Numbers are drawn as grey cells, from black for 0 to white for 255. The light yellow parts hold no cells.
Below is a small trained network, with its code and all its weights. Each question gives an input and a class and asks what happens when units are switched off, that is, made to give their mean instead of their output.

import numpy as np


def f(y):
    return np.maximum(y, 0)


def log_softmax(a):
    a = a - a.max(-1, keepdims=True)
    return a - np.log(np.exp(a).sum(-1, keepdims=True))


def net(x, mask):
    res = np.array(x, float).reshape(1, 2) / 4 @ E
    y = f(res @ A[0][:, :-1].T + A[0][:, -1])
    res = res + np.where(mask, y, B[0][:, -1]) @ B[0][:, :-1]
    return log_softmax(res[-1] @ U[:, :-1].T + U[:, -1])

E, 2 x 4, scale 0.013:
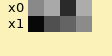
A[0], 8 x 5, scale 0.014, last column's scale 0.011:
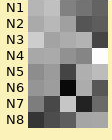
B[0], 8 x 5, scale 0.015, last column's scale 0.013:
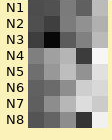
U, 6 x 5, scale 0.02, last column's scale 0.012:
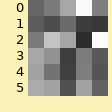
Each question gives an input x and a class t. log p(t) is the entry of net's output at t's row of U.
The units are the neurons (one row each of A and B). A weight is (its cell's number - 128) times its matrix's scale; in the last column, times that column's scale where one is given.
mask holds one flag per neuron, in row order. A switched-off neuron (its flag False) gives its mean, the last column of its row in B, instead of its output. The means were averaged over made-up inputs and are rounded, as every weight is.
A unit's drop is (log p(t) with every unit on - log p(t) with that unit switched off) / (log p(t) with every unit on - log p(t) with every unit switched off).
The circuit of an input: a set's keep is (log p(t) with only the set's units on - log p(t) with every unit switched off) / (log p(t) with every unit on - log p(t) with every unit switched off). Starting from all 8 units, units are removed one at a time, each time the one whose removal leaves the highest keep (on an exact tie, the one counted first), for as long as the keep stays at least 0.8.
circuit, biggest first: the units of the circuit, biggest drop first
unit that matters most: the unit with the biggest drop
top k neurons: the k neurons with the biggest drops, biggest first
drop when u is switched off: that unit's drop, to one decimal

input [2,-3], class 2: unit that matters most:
N7
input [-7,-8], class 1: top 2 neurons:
N3, N4
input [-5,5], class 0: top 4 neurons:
N7, N4, N1, N3
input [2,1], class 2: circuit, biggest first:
N7, N3
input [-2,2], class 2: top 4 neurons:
N3, N6, N2, N1
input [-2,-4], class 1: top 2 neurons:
N3, N2
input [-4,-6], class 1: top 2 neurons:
N3, N6
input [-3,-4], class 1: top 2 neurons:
N6, N3
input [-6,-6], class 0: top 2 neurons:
N7, N8
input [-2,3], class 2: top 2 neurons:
N3, N6
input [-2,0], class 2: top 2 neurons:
N6, N3
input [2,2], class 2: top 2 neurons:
N3, N7
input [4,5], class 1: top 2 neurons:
N8, N7
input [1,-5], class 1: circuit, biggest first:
N3
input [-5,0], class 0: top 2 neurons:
N7, N8
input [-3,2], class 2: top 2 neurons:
N6, N3
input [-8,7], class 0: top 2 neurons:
N7, N4
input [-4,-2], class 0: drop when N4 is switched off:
-0.1
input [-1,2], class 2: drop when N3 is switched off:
0.7
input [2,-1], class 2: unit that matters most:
N7
